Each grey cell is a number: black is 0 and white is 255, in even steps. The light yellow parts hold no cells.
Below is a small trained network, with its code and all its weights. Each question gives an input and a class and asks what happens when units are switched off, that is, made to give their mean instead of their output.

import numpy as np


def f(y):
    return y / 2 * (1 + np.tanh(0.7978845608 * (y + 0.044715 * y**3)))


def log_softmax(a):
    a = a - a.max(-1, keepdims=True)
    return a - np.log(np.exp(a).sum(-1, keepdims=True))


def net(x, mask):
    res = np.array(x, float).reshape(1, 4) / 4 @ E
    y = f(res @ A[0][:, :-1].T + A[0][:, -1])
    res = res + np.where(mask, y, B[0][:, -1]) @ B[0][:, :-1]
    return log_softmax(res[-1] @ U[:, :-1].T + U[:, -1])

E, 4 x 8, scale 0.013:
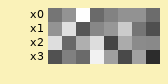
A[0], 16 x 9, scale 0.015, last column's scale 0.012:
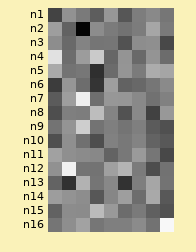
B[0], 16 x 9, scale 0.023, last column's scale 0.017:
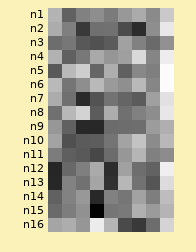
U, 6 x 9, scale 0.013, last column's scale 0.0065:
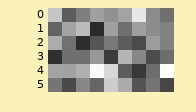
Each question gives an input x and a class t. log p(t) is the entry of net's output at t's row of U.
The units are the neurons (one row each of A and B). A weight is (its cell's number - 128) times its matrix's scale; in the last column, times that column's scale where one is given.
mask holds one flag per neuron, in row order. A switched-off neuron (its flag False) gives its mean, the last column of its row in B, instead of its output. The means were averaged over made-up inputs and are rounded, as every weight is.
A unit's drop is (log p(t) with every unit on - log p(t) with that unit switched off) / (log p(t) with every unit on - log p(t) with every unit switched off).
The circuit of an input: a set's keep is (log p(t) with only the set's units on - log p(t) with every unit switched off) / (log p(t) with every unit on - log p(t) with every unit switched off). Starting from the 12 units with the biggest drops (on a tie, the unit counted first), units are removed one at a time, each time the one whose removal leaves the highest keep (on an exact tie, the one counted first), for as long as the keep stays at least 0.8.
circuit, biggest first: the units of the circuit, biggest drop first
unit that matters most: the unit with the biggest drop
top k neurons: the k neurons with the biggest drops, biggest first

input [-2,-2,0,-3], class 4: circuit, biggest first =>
(n15; n10)
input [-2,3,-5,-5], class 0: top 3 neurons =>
(n6; n8; n10)
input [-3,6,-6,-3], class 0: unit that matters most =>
n6
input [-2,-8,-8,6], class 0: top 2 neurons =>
(n6; n1)
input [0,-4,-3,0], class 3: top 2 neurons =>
(n13; n4)
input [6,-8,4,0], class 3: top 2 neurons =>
(n13; n2)
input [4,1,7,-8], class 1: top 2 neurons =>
(n5; n14)
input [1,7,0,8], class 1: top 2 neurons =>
(n8; n15)
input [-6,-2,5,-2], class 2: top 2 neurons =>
(n2; n6)
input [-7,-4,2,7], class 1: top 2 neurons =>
(n8; n7)
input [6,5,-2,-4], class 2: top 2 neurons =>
(n7; n13)
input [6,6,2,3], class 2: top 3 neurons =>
(n7; n13; n9)
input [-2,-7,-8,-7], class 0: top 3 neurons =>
(n6; n1; n12)
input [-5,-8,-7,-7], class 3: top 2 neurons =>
(n13; n4)
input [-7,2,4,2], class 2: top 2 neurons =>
(n2; n16)
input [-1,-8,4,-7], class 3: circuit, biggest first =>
(n13)
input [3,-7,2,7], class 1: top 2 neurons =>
(n8; n12)
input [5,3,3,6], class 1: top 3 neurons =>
(n8; n15; n2)
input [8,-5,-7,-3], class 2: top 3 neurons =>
(n7; n9; n4)
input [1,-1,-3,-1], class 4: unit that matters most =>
n4
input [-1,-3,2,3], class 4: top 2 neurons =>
(n12; n14)
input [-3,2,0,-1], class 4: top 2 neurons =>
(n7; n9)
